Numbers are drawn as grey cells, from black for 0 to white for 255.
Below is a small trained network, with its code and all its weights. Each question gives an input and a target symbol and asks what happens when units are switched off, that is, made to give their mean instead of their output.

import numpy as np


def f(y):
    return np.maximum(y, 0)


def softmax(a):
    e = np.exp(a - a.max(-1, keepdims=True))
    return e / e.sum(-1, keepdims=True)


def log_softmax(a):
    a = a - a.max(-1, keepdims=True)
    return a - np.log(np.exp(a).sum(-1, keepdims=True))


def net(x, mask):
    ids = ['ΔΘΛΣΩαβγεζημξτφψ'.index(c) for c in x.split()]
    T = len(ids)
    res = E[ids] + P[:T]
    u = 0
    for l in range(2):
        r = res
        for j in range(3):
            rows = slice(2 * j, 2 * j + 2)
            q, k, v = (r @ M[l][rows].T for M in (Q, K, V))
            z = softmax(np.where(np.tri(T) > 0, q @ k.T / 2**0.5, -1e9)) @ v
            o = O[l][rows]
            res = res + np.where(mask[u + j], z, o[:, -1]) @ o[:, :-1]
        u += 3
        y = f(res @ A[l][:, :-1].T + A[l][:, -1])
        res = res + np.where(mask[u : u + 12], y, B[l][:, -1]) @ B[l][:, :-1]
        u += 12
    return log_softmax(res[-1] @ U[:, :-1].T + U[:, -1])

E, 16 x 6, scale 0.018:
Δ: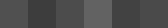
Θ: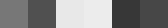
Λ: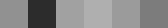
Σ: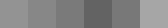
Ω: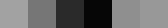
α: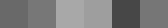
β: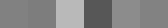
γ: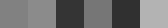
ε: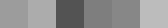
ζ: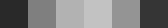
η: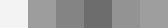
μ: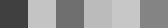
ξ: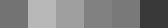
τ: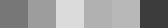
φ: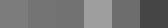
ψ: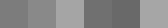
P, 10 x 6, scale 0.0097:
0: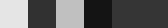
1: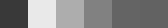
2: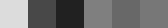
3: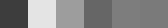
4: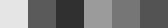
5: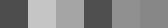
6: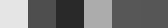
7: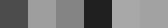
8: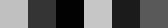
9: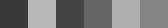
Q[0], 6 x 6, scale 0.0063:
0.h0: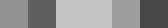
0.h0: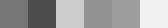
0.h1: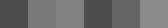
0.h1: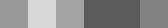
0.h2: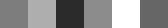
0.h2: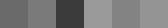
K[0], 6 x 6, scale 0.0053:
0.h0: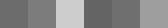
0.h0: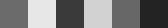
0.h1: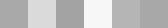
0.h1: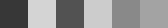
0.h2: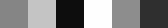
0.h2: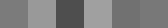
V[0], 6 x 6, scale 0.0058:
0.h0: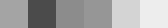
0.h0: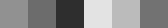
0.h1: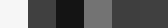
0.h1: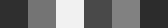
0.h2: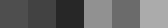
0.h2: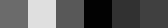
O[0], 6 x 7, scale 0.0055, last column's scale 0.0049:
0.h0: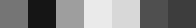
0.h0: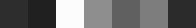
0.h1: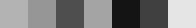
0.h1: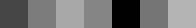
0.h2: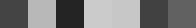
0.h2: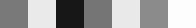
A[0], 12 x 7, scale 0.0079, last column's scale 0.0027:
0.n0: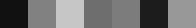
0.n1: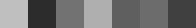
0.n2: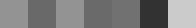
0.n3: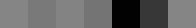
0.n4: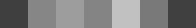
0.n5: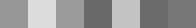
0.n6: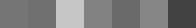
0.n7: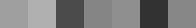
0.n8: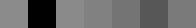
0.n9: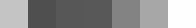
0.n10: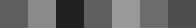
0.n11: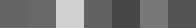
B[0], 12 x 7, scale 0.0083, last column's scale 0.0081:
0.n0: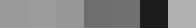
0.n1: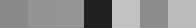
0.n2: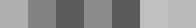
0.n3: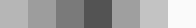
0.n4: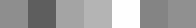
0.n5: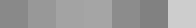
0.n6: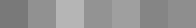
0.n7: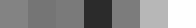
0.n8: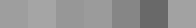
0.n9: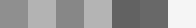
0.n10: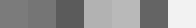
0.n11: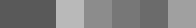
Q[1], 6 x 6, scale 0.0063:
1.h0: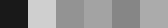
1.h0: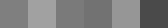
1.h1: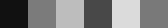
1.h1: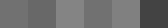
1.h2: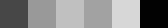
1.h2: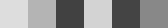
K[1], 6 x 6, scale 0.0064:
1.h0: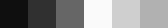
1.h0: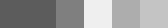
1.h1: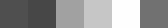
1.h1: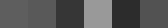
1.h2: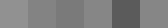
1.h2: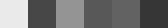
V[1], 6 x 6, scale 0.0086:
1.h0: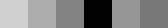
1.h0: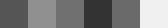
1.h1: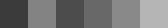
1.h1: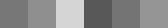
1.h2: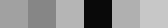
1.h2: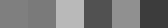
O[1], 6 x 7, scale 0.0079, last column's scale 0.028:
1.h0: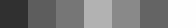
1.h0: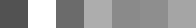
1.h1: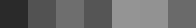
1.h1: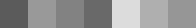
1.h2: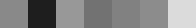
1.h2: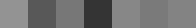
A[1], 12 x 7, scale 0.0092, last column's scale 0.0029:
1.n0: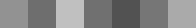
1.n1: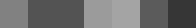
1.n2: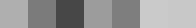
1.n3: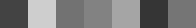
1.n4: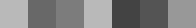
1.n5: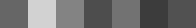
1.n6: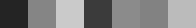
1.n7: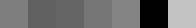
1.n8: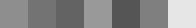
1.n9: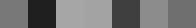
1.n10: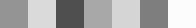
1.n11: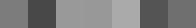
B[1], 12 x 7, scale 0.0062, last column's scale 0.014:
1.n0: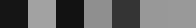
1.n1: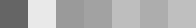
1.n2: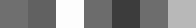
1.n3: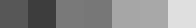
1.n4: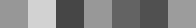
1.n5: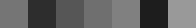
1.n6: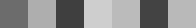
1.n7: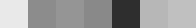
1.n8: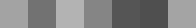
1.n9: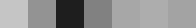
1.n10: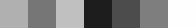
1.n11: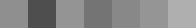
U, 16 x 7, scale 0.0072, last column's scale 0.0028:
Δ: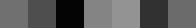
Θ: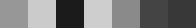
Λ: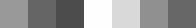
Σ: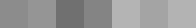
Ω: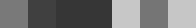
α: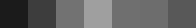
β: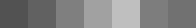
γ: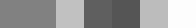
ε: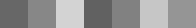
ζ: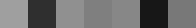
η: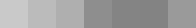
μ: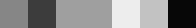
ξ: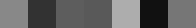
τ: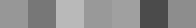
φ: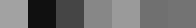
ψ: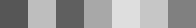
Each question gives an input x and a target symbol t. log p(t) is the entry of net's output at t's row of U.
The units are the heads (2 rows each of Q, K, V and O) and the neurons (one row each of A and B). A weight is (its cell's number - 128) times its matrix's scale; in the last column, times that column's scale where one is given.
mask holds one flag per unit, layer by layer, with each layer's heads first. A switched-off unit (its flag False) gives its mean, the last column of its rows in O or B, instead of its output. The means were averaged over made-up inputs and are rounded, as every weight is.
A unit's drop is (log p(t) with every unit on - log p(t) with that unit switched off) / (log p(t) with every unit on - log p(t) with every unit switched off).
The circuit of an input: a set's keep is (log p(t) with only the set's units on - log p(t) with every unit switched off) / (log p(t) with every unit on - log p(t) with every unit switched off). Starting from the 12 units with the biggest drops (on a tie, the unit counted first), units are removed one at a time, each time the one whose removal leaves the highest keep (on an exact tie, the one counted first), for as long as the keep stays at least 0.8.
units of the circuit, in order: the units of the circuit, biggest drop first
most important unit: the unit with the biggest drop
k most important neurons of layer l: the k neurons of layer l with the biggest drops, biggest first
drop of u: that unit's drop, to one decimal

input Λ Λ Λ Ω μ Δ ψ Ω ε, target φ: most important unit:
0.n1
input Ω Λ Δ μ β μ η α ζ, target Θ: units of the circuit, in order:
1.h1, 1.n4, 0.h1
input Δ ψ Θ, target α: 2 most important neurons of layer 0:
0.n3, 0.n7
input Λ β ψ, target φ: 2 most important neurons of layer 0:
0.n1, 0.n7
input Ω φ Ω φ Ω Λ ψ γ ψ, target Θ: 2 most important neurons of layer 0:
0.n10, 0.n9
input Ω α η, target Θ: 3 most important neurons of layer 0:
0.n9, 0.n10, 0.n3
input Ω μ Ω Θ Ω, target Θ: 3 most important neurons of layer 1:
1.n4, 1.n1, 1.n7
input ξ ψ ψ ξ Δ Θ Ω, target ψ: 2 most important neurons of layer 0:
0.n3, 0.n10
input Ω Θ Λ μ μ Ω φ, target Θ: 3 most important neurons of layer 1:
1.n4, 1.n10, 1.n3
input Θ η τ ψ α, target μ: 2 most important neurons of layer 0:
0.n3, 0.n1
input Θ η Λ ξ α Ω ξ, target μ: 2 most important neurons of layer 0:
0.n3, 0.n1
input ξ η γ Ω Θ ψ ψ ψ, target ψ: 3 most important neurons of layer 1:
1.n6, 1.n2, 1.n8
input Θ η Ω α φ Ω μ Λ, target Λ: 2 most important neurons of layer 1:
1.n10, 1.n9
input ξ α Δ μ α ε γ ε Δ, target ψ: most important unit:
1.h0
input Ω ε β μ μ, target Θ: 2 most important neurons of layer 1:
1.n4, 1.n10
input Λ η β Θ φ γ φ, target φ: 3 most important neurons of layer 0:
0.n1, 0.n8, 0.n3
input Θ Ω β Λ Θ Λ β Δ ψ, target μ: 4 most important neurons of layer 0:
0.n3, 0.n1, 0.n0, 0.n11
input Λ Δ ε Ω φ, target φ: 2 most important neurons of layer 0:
0.n1, 0.n8
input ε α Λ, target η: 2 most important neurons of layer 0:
0.n9, 0.n8
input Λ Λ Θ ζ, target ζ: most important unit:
0.n0
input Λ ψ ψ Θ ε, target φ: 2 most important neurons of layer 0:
0.n1, 0.n7
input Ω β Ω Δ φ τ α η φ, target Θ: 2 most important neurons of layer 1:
1.n4, 1.n1
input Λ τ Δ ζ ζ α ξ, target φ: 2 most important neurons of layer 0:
0.n1, 0.n8
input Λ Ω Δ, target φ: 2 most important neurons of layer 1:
1.n7, 1.n9
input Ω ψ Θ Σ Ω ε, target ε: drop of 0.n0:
0.2
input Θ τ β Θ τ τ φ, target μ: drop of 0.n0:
0.2
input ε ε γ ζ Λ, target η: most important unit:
1.h2
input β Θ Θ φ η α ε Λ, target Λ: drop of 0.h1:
-0.1
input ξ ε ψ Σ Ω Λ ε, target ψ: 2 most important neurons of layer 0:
0.n3, 0.n7
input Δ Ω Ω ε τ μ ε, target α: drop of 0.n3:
0.5
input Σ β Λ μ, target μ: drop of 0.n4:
0.4
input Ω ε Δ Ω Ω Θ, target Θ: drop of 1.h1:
0.6
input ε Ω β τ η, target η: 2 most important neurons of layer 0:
0.n9, 0.n3
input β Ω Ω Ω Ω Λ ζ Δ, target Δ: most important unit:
1.h1
